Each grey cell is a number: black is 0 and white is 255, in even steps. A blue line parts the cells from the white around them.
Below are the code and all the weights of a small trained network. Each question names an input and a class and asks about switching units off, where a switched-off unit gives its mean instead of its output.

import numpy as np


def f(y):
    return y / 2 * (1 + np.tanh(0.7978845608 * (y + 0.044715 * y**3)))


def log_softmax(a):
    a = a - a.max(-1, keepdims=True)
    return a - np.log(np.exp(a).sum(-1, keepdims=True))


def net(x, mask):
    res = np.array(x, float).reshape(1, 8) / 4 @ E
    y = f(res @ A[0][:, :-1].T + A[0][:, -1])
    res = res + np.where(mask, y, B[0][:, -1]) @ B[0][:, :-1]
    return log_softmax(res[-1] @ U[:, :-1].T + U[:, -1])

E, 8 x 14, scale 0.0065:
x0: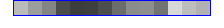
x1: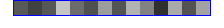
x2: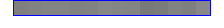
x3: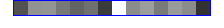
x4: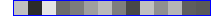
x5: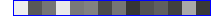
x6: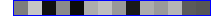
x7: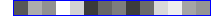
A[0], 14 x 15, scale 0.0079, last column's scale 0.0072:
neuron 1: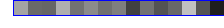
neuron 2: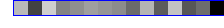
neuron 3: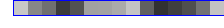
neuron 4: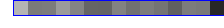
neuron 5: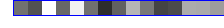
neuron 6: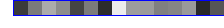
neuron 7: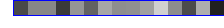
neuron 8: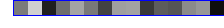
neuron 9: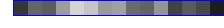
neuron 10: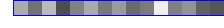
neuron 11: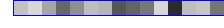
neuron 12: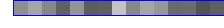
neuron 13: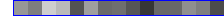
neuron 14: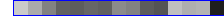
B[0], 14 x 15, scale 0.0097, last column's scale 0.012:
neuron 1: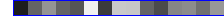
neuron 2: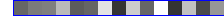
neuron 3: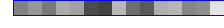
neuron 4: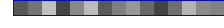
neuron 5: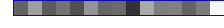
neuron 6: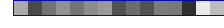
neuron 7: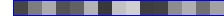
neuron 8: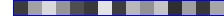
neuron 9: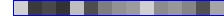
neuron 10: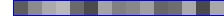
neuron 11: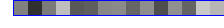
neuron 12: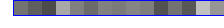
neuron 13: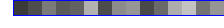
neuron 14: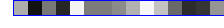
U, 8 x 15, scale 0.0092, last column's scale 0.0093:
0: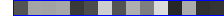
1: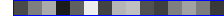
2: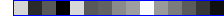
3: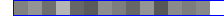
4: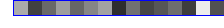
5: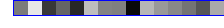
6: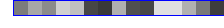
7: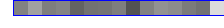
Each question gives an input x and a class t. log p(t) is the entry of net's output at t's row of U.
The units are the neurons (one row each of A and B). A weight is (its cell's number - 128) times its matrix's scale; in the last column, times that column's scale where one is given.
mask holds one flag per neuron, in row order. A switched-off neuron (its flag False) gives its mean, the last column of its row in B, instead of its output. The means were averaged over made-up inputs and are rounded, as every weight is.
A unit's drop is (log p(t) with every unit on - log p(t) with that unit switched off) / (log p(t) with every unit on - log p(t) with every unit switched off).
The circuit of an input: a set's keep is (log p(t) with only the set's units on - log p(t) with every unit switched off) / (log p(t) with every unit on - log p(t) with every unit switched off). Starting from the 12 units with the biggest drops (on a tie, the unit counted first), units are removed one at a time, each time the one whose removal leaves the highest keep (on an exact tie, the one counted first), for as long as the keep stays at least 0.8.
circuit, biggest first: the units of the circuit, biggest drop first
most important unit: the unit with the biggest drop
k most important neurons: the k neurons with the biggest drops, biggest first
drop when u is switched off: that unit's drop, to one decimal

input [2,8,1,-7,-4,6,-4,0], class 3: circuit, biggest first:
[neuron 6]
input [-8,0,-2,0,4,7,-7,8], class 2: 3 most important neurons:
[neuron 9; neuron 3; neuron 7]
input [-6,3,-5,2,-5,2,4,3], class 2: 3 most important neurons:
[neuron 9; neuron 5; neuron 3]
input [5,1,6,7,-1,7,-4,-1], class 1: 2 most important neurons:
[neuron 1; neuron 13]
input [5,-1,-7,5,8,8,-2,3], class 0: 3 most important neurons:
[neuron 2; neuron 10; neuron 7]
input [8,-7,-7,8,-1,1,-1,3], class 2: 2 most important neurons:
[neuron 14; neuron 11]
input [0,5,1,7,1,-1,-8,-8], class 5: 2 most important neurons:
[neuron 5; neuron 11]
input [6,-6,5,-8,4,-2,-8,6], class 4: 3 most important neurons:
[neuron 11; neuron 3; neuron 8]
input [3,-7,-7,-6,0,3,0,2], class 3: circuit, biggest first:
[neuron 6; neuron 11]
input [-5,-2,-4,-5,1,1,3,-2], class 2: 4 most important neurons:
[neuron 9; neuron 6; neuron 5; neuron 12]
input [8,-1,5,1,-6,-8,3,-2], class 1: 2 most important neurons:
[neuron 7; neuron 9]
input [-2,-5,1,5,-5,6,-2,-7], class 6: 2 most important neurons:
[neuron 3; neuron 7]
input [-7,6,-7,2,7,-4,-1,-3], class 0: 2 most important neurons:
[neuron 2; neuron 14]
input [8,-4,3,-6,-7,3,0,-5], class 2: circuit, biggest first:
[neuron 14]
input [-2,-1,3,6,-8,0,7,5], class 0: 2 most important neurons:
[neuron 8; neuron 5]
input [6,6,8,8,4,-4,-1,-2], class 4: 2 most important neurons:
[neuron 6; neuron 9]
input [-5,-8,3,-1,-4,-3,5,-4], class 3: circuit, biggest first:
[neuron 11; neuron 5]
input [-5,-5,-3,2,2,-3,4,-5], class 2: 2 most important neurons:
[neuron 9; neuron 5]
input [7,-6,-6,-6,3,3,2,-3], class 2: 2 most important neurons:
[neuron 14; neuron 6]
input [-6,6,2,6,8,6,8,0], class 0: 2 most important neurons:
[neuron 2; neuron 5]
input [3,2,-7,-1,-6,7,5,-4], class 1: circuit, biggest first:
[neuron 1]
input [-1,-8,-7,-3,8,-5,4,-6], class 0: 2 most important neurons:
[neuron 2; neuron 10]
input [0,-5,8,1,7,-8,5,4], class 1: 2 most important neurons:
[neuron 7; neuron 8]
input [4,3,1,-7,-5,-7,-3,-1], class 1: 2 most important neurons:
[neuron 7; neuron 6]
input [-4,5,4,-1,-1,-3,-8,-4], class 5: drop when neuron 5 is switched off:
0.7
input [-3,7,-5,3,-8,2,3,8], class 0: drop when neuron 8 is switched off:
0.6
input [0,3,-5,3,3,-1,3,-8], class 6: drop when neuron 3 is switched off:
0.7
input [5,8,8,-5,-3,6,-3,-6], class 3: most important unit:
neuron 3
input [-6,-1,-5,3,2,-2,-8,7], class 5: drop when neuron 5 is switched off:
0.8
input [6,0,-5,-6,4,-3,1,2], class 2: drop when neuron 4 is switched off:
0.0
